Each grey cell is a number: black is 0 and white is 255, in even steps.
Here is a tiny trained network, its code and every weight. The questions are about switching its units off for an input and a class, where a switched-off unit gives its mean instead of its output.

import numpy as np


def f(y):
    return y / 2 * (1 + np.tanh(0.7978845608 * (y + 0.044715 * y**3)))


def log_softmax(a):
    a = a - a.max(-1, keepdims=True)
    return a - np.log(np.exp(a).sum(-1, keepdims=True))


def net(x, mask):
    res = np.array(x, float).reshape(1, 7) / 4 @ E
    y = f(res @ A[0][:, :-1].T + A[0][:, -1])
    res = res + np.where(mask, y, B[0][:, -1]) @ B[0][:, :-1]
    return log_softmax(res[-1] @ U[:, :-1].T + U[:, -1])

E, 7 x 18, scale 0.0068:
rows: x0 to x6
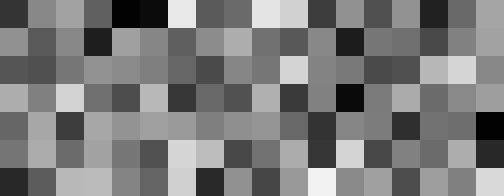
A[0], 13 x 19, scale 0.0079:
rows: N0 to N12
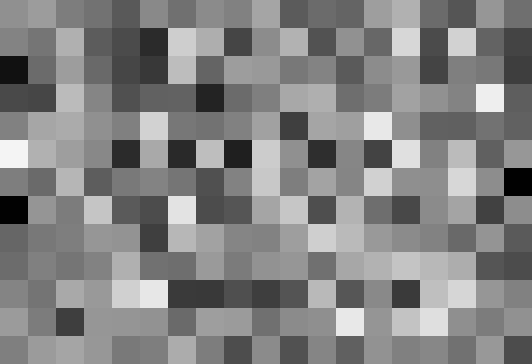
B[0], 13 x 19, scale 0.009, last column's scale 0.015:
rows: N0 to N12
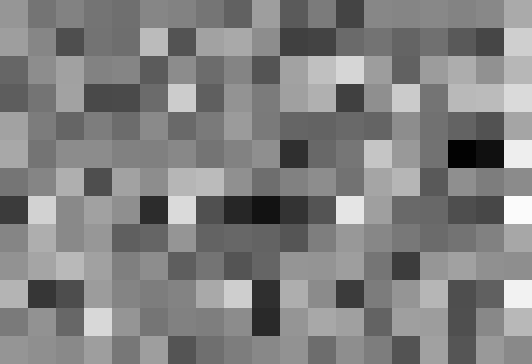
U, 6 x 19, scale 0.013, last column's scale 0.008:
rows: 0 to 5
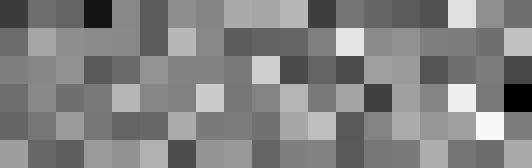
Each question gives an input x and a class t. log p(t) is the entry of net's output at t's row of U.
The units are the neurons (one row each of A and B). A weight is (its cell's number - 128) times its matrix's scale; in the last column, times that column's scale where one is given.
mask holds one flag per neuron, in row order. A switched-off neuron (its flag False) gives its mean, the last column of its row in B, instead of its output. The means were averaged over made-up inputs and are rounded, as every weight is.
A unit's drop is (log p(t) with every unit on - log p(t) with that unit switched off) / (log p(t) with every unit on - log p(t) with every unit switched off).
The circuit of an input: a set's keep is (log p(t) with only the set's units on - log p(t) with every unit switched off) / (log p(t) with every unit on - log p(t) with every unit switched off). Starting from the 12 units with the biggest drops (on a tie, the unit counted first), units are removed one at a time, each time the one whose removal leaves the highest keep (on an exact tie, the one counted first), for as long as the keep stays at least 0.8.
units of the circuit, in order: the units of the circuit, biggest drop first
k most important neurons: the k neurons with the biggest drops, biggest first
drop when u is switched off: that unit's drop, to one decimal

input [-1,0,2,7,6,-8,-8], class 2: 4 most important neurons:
[N5 N11 N0 N2]
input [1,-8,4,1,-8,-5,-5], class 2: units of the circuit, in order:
[N7 N10]
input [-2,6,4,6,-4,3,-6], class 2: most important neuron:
[N5]
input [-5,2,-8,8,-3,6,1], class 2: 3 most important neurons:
[N5 N11 N0]
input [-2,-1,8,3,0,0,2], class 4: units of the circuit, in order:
[N5 N1]
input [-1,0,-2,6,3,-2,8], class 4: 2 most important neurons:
[N3 N5]
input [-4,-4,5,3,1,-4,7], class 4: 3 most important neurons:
[N3 N5 N1]
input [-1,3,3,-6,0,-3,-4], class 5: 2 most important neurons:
[N7 N3]
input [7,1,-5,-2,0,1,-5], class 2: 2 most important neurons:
[N1 N11]
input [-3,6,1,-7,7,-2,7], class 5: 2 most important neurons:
[N10 N2]
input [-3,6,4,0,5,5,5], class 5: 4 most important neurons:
[N10 N2 N8 N3]
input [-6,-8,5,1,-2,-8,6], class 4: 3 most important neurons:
[N3 N5 N1]
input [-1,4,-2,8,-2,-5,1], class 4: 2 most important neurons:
[N3 N1]
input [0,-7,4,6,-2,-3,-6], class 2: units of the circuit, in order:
[N5]
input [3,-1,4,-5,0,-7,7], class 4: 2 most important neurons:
[N3 N5]
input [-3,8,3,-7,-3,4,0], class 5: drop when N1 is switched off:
-0.1
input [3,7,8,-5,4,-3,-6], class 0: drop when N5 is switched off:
0.1
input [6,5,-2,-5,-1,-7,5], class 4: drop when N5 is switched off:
0.0
